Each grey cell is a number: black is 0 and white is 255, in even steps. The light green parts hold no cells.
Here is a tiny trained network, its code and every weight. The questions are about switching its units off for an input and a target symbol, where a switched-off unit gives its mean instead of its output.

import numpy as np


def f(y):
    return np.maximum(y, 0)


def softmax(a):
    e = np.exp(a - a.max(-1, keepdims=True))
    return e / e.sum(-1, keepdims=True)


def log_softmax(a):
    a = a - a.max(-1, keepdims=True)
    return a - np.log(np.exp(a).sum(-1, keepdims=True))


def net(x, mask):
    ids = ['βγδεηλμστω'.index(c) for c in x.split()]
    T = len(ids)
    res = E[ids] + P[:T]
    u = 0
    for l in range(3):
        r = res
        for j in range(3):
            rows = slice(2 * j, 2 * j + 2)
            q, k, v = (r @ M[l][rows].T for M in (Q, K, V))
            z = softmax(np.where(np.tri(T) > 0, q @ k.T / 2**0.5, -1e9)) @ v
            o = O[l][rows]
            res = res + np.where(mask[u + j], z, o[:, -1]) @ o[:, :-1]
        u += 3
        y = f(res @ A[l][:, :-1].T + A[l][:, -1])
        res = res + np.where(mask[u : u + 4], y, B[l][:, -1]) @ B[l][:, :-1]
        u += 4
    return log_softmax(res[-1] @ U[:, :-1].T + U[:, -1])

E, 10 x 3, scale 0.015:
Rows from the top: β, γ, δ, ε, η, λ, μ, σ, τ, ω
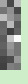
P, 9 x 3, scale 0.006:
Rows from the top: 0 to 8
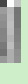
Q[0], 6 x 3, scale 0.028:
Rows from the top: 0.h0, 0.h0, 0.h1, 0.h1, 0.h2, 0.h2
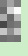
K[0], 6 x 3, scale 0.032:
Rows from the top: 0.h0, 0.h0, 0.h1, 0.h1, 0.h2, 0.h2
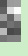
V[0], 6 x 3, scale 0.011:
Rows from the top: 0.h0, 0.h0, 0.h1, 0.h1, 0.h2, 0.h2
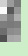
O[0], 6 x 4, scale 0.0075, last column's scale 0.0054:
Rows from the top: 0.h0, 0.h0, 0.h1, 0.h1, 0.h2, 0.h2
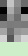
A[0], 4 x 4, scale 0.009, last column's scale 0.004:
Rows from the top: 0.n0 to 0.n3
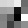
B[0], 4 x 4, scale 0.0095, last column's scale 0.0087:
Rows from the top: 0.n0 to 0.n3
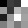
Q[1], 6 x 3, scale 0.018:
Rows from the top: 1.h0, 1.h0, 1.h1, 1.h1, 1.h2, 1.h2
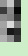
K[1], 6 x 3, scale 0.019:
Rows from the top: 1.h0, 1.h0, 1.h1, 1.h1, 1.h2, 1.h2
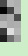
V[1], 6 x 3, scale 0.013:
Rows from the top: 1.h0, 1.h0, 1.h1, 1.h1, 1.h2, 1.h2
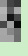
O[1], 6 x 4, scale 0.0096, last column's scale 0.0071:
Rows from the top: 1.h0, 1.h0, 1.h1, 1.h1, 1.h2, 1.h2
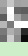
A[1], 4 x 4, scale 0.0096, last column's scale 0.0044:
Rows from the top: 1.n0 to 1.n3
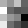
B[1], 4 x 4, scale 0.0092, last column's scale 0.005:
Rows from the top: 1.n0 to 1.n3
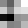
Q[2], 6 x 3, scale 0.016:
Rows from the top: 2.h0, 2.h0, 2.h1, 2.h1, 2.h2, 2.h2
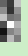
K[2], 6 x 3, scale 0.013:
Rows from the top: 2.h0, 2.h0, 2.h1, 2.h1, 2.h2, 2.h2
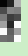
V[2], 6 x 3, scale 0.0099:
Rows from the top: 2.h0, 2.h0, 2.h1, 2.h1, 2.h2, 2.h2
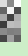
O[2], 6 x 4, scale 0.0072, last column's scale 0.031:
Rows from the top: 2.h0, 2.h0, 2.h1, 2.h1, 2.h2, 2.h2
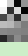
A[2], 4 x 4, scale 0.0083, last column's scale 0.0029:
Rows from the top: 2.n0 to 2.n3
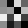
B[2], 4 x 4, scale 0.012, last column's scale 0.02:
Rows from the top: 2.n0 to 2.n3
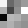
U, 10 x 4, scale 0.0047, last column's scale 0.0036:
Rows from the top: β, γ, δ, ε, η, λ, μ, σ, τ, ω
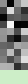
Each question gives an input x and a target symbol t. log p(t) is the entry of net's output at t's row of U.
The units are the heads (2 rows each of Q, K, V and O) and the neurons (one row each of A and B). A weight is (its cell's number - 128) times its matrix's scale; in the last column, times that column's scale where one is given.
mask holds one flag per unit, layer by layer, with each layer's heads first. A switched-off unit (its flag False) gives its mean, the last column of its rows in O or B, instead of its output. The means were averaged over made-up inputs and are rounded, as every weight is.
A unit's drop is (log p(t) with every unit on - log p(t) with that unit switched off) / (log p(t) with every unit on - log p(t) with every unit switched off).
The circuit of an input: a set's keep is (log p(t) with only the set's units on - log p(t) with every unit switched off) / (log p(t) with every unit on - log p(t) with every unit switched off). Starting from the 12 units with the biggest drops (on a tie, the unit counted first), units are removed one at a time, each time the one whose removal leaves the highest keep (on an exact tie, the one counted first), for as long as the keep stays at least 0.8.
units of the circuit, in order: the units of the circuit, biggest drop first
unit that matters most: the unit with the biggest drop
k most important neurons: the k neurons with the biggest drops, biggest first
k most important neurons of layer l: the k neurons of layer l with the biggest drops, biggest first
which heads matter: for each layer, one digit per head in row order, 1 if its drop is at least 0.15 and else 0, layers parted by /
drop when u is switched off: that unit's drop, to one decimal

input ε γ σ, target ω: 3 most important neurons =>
[0.n0; 0.n2; 1.n0]
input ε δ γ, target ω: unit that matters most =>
0.n0
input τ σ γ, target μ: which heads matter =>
100 / 110 / 110
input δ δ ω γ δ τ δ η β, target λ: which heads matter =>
101 / 110 / 100
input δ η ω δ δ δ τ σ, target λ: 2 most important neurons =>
[0.n0; 2.n1]
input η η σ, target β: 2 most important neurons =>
[0.n0; 0.n2]
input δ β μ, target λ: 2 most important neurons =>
[2.n1; 0.n0]
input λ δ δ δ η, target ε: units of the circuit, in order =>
[0.n0; 1.h0; 2.h0; 1.h1]
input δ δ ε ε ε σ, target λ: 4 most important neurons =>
[2.n1; 0.n0; 0.n2; 0.n1]
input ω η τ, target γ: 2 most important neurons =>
[2.n2; 0.n0]
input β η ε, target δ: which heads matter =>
100 / 110 / 100
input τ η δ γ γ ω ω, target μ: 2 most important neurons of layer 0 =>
[0.n0; 0.n2]
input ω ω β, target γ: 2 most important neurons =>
[2.n2; 2.n1]
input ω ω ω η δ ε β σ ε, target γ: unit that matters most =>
1.h1
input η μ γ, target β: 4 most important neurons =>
[0.n2; 0.n0; 2.n0; 1.n1]
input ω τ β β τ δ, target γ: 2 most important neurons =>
[2.n2; 0.n2]
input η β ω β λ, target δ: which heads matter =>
000 / 100 / 100
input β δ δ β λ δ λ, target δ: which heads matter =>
011 / 100 / 100
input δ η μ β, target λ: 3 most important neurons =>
[0.n0; 2.n1; 0.n2]
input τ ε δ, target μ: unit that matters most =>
1.h1
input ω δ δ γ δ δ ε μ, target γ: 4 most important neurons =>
[2.n2; 2.n1; 0.n0; 0.n1]
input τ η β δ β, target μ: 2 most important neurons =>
[2.n2; 0.n0]
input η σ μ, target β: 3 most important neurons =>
[0.n0; 0.n2; 2.n0]
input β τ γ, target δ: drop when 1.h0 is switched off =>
0.2
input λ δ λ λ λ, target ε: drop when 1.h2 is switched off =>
0.3
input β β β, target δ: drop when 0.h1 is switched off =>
0.1
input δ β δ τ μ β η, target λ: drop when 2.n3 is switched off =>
0.0
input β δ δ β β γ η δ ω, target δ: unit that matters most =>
0.h0
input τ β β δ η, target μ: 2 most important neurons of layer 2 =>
[2.n2; 2.n0]
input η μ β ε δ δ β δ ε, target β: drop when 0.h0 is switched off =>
0.2
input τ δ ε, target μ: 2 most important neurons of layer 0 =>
[0.n2; 0.n0]
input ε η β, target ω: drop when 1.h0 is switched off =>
0.2
